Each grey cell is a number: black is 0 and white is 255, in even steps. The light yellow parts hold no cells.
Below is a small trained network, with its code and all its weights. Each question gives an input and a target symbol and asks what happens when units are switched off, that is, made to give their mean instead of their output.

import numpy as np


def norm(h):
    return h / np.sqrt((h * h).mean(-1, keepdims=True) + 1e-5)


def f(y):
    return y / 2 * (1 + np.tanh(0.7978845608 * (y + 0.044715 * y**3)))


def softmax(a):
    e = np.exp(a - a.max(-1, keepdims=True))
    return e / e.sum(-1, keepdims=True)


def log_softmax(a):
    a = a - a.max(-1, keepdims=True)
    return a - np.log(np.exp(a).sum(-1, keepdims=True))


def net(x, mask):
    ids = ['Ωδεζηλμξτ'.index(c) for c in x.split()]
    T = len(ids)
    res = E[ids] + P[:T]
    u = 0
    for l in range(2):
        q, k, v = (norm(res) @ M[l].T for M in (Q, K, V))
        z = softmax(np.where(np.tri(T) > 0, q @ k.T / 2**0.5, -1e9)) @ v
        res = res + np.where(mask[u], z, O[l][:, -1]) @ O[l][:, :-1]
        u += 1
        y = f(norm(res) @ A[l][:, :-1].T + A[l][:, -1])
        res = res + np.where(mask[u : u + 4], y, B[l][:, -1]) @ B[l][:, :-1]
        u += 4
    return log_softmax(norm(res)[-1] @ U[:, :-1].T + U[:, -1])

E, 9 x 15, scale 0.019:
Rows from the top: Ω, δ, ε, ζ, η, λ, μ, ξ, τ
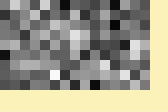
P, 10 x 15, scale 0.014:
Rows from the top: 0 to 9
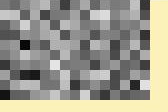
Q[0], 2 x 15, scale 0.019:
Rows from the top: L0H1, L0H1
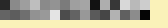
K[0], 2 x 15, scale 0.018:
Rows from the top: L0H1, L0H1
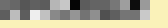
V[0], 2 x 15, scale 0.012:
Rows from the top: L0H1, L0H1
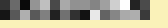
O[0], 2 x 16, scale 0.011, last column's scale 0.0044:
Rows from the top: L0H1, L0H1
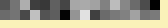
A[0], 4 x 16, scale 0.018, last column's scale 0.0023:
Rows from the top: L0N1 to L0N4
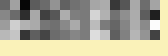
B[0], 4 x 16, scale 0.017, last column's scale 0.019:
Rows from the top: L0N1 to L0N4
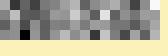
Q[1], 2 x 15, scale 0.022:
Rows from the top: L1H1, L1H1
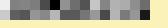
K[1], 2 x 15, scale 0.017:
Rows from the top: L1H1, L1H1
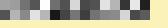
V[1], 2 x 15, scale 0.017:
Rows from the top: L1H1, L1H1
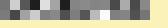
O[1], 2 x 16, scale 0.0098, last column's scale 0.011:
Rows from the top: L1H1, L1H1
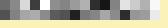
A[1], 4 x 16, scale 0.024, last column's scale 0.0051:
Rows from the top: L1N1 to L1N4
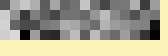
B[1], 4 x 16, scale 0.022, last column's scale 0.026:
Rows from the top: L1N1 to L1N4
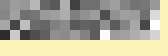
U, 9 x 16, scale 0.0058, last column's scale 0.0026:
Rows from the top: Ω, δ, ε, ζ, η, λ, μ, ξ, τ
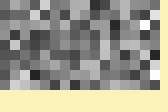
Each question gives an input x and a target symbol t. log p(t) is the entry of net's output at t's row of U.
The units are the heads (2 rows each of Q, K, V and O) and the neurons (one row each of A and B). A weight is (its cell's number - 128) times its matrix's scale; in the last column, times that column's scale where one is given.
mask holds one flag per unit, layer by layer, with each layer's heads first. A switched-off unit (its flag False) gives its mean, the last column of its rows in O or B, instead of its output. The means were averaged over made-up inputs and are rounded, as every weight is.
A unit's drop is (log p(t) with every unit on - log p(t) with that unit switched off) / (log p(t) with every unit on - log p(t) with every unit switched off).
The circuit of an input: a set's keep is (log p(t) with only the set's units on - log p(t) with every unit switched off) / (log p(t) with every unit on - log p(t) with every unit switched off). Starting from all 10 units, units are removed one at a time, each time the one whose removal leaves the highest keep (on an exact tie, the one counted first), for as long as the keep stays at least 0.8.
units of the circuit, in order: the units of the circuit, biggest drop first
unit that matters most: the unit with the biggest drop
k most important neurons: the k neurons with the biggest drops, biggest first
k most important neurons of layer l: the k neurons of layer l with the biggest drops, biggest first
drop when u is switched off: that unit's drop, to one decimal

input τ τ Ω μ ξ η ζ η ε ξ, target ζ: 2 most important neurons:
L1N4; L1N2
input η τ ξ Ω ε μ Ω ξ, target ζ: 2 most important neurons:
L1N3; L1N4
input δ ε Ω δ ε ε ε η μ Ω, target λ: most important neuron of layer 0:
L0N4
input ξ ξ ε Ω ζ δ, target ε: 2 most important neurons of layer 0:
L0N2; L0N1
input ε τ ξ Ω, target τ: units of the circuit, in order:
L0N1; L0H1; L1N1; L1N4
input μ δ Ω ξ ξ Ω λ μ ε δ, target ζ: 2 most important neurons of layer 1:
L1N4; L1N2
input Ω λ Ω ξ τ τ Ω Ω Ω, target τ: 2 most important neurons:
L0N1; L0N2
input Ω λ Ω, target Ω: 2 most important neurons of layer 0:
L0N2; L0N1
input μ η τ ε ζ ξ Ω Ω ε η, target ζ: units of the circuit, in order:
L1N3; L1N4
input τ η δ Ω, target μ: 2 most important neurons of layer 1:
L1N2; L1N4
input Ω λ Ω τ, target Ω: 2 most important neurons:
L0N4; L1N3
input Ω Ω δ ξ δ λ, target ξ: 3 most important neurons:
L0N2; L1N4; L1N3
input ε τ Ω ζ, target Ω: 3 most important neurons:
L0N4; L1N3; L1N4
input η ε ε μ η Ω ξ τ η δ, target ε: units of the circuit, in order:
L0H1
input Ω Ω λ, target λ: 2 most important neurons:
L1N2; L1N3
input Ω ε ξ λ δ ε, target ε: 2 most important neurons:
L0N1; L1N3
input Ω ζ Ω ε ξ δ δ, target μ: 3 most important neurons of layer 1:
L1N2; L1N4; L1N3
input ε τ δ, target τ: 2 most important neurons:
L0N1; L0N2
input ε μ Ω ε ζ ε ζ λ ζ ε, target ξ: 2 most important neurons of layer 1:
L1N3; L1N4
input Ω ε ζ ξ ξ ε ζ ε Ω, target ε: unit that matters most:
L0N2
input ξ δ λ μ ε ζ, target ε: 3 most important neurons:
L0N1; L0N2; L1N3
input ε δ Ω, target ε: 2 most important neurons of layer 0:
L0N4; L0N1
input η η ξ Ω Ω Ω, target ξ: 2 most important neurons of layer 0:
L0N4; L0N1
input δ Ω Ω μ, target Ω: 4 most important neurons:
L0N4; L1N3; L0N1; L1N4
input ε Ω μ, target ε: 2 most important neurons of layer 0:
L0N4; L0N1
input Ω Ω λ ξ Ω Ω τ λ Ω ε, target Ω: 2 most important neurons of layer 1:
L1N3; L1N4
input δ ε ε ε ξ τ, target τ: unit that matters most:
L0N1
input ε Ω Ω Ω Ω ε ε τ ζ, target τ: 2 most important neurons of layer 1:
L1N1; L1N4
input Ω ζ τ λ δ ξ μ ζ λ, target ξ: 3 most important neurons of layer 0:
L0N2; L0N4; L0N1
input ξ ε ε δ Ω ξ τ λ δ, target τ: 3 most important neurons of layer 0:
L0N1; L0N2; L0N3
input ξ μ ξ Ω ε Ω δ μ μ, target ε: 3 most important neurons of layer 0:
L0N2; L0N1; L0N4
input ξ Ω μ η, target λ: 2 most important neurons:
L0N4; L1N3
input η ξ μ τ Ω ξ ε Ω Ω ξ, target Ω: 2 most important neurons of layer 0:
L0N3; L0N4
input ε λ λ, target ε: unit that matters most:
L0N4
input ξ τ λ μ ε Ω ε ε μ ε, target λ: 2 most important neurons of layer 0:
L0N4; L0N2
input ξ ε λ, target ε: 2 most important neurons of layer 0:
L0N2; L0N1
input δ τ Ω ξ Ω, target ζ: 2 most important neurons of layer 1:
L1N3; L1N4
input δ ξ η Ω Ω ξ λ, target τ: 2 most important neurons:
L0N1; L1N1
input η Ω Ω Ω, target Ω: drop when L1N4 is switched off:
0.1
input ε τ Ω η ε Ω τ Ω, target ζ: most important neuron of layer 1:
L1N3
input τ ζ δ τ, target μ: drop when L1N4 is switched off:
0.4
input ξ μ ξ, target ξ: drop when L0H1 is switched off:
1.2
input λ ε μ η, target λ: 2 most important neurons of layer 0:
L0N4; L0N3
